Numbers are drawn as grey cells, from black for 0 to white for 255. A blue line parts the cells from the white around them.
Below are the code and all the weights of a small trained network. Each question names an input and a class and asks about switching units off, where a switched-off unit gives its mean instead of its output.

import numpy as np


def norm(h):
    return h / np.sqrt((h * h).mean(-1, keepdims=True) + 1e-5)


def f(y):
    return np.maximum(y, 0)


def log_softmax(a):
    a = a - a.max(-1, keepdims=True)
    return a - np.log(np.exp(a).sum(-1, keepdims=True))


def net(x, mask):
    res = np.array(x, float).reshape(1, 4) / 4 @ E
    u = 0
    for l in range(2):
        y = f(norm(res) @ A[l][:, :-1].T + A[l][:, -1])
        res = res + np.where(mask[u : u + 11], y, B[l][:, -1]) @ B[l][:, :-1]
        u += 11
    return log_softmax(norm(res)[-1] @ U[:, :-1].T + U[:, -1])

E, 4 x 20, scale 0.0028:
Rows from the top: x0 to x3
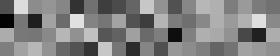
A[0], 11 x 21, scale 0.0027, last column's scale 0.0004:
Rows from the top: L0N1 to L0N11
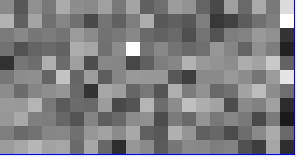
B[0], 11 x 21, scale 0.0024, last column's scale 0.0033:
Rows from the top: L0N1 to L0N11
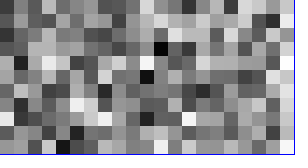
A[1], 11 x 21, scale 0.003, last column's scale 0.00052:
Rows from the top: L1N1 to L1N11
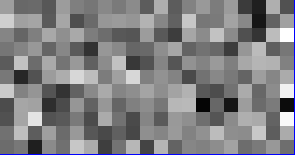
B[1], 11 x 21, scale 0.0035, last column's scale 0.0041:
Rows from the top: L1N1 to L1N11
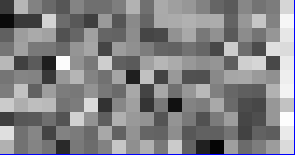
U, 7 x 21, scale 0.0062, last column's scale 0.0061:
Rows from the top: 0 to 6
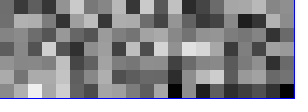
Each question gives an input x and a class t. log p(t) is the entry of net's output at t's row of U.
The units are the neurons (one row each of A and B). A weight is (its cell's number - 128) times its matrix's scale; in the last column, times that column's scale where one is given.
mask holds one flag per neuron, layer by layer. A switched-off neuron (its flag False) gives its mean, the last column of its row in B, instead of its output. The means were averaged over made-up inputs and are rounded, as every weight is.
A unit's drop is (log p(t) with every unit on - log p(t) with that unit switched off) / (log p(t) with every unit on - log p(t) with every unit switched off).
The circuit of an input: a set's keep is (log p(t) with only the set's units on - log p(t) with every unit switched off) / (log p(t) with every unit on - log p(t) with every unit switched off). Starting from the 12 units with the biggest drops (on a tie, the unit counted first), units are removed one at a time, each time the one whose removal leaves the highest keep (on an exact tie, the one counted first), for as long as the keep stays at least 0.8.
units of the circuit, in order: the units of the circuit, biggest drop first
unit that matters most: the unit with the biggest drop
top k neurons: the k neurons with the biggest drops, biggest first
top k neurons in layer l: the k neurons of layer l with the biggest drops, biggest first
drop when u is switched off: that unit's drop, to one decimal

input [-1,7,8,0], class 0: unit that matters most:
L1N6
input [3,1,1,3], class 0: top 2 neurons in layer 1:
(L1N7 L1N8)
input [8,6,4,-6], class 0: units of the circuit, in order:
(L1N11 L1N7)
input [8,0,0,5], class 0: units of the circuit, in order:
(L0N8 L1N7)
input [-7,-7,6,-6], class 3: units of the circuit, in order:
(L1N2 L0N11)
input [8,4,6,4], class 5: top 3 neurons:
(L1N5 L1N2 L1N7)
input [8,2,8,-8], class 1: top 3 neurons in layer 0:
(L0N5 L0N2 L0N4)
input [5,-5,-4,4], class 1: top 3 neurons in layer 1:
(L1N9 L1N4 L1N5)
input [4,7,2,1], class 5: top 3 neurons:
(L0N5 L1N9 L0N8)
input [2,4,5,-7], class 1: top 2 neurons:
(L1N3 L1N5)
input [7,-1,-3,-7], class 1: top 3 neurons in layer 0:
(L0N5 L0N2 L0N6)
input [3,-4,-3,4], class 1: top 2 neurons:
(L0N8 L1N9)
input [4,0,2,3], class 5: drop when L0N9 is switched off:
-0.1
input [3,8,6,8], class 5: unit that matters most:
L0N5
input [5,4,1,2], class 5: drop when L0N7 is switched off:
0.1
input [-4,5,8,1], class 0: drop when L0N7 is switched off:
0.1
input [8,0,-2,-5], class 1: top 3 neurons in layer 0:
(L0N5 L0N2 L0N6)
